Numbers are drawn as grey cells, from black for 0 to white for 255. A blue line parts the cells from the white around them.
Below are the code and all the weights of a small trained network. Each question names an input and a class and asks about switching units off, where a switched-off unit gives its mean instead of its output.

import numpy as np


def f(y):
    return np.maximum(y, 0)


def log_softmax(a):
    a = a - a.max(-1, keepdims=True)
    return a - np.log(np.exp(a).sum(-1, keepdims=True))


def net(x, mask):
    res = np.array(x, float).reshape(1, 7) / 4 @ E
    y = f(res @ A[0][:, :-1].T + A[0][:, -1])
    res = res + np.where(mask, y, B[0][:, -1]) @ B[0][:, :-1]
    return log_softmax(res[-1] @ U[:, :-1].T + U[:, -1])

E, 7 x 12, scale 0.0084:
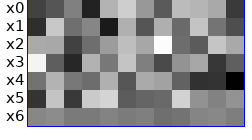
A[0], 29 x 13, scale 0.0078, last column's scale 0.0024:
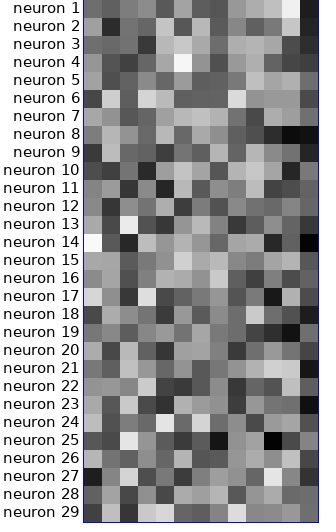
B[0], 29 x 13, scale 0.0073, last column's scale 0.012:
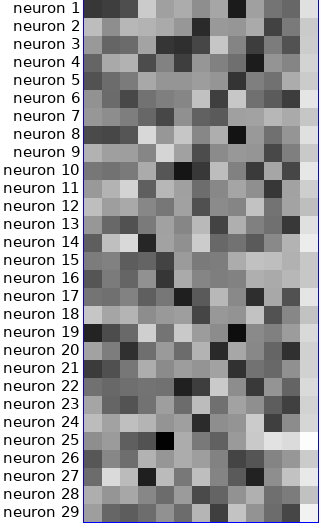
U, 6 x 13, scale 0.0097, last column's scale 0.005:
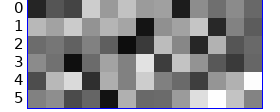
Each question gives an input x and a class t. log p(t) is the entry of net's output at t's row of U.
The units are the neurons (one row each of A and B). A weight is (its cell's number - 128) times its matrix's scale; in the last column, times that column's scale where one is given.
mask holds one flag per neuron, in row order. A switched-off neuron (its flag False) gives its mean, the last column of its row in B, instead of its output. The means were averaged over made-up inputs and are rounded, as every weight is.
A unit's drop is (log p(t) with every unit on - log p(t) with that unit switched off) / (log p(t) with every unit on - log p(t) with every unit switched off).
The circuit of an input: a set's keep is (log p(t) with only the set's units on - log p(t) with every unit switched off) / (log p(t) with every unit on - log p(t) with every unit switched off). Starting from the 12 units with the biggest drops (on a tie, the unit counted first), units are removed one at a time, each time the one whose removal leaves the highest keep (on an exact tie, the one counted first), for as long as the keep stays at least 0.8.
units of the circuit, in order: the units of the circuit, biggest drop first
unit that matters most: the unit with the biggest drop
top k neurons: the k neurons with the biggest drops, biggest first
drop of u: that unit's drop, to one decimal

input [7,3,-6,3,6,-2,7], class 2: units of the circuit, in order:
(neuron 10)
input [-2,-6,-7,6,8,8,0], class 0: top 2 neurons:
(neuron 19; neuron 8)
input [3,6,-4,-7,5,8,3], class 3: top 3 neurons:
(neuron 6; neuron 29; neuron 14)
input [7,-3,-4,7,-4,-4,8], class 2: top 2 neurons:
(neuron 10; neuron 3)
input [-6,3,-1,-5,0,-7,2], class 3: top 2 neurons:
(neuron 13; neuron 20)
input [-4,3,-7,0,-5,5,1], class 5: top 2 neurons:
(neuron 25; neuron 8)
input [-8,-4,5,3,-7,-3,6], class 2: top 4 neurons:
(neuron 17; neuron 22; neuron 8; neuron 19)
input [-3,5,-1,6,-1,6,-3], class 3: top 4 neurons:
(neuron 6; neuron 29; neuron 27; neuron 24)
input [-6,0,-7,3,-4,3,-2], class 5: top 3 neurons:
(neuron 25; neuron 10; neuron 3)
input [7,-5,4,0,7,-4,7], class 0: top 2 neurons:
(neuron 8; neuron 19)
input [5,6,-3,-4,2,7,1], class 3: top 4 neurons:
(neuron 6; neuron 29; neuron 24; neuron 2)
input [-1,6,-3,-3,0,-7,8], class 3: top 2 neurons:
(neuron 13; neuron 20)
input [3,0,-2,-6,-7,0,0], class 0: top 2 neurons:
(neuron 1; neuron 21)
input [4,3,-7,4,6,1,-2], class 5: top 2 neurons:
(neuron 25; neuron 1)
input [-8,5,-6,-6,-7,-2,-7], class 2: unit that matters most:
neuron 22
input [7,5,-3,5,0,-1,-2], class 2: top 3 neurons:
(neuron 10; neuron 3; neuron 4)
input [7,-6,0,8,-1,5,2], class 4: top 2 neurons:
(neuron 14; neuron 4)
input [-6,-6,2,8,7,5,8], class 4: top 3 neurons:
(neuron 14; neuron 17; neuron 1)
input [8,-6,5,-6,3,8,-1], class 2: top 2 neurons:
(neuron 3; neuron 10)
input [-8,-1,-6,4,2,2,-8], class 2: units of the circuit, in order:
(neuron 17)
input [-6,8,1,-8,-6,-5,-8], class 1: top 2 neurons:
(neuron 9; neuron 18)
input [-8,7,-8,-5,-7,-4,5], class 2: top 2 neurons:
(neuron 22; neuron 8)
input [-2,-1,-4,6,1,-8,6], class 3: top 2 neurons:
(neuron 20; neuron 13)
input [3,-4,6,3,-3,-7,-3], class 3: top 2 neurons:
(neuron 20; neuron 25)
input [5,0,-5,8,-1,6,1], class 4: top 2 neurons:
(neuron 14; neuron 4)
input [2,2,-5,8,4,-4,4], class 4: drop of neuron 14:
0.2
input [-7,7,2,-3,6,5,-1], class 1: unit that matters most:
neuron 9
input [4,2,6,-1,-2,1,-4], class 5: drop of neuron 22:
0.1
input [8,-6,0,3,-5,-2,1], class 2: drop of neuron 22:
0.0
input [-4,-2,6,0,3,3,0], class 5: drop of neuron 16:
0.1
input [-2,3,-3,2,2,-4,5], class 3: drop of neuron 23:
0.2
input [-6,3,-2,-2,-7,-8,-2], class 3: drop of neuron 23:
0.5
